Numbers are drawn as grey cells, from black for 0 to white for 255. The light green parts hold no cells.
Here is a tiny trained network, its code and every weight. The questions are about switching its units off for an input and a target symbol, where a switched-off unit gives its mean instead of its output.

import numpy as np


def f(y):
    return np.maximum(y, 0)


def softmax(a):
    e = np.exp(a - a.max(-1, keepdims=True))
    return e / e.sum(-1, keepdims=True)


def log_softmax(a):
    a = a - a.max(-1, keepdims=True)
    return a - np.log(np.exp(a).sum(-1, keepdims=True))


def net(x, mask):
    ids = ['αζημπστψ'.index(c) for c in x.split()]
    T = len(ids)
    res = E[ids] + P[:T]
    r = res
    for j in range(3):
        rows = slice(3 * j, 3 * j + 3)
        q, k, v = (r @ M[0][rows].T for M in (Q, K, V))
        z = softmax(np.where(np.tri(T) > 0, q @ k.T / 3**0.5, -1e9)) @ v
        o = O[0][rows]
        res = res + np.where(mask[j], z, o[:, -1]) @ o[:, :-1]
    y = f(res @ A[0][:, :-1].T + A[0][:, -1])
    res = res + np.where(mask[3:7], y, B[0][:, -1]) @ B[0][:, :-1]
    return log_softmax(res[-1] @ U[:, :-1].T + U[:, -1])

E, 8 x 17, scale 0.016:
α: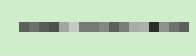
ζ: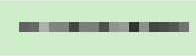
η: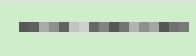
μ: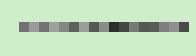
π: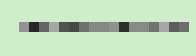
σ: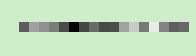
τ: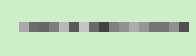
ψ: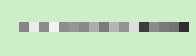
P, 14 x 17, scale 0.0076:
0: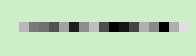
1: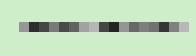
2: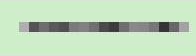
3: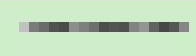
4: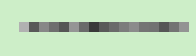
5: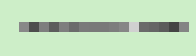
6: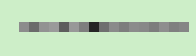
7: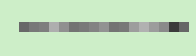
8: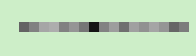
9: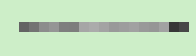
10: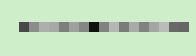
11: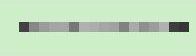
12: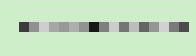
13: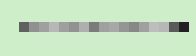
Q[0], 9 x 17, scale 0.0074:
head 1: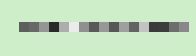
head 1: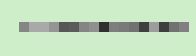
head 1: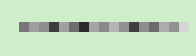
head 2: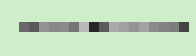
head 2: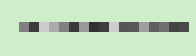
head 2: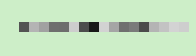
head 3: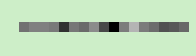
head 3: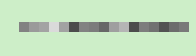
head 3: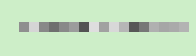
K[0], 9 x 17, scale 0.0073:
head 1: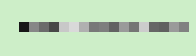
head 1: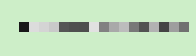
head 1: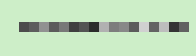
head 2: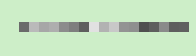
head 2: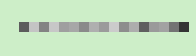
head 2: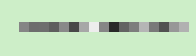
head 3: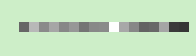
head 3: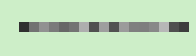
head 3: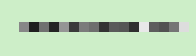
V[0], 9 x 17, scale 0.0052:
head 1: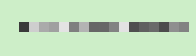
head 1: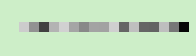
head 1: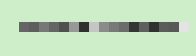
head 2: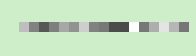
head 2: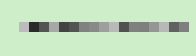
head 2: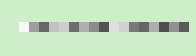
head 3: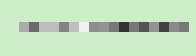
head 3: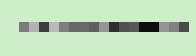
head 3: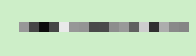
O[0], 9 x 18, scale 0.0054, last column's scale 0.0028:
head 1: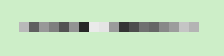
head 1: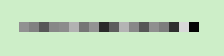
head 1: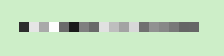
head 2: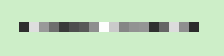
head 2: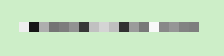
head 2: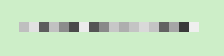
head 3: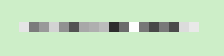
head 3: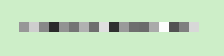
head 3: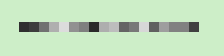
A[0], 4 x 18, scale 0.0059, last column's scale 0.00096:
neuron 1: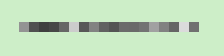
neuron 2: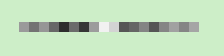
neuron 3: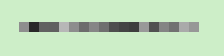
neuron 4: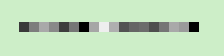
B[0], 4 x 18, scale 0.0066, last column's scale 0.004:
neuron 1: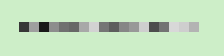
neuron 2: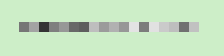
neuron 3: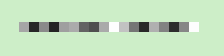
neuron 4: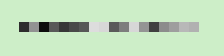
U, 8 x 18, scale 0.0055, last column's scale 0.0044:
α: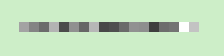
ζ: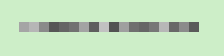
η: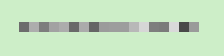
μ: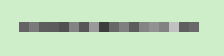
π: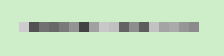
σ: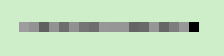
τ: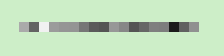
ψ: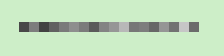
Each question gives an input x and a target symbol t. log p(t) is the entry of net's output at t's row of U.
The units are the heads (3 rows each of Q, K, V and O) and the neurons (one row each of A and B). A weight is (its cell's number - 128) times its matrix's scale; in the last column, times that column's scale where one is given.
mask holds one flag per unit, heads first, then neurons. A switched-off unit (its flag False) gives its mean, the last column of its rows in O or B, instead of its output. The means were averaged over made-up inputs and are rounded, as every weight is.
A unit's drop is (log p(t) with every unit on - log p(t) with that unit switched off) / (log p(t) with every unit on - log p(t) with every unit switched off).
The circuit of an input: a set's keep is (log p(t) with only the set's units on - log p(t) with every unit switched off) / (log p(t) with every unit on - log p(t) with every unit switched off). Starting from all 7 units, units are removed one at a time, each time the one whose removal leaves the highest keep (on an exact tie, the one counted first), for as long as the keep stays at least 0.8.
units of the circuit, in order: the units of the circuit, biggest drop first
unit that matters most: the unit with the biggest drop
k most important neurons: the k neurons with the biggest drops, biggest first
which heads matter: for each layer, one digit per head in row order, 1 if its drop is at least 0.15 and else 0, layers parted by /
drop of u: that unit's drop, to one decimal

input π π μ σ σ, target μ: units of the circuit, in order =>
head 3; head 1
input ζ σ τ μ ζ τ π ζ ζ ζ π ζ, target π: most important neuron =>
neuron 2
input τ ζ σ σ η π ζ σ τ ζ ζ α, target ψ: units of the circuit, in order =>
head 1; neuron 1; neuron 3; head 2
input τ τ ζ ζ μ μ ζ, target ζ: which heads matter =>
101
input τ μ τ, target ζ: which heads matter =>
101
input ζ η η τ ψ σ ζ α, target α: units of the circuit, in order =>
head 3; head 1; neuron 1
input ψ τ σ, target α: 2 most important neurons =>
neuron 1; neuron 3
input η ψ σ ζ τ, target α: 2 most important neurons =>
neuron 3; neuron 2
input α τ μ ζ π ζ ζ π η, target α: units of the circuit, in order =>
head 3; neuron 1; head 2
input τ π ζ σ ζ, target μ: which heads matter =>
101
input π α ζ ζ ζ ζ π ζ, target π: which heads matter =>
110
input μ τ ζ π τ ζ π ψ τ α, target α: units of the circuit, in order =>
head 1; head 3; neuron 1
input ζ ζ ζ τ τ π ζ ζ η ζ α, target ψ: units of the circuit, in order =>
neuron 1; head 1; neuron 3; head 2
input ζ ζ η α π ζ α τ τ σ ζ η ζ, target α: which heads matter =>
011
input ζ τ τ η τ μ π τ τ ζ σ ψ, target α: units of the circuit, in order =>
head 1
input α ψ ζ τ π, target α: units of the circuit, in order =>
head 1; neuron 1
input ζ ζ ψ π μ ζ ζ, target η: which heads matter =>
110
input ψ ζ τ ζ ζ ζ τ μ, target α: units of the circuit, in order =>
head 1; neuron 1
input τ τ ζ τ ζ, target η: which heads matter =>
101
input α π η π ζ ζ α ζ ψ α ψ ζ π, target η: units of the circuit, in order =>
head 2
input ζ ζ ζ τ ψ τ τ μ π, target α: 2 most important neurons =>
neuron 3; neuron 2
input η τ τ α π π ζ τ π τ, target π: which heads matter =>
110
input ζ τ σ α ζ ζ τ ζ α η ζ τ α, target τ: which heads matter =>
011
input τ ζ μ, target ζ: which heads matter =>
001
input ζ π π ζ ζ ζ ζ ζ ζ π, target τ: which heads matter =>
110
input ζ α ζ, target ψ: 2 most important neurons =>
neuron 4; neuron 3
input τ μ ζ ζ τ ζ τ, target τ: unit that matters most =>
head 1
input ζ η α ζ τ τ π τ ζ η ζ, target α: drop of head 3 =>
0.6
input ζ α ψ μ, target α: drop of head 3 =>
0.3
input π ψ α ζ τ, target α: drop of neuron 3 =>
0.2
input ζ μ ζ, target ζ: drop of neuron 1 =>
0.0
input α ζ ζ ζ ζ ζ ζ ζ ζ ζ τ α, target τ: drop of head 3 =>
0.1
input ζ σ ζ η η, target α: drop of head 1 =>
-0.2
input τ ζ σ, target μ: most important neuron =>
neuron 3
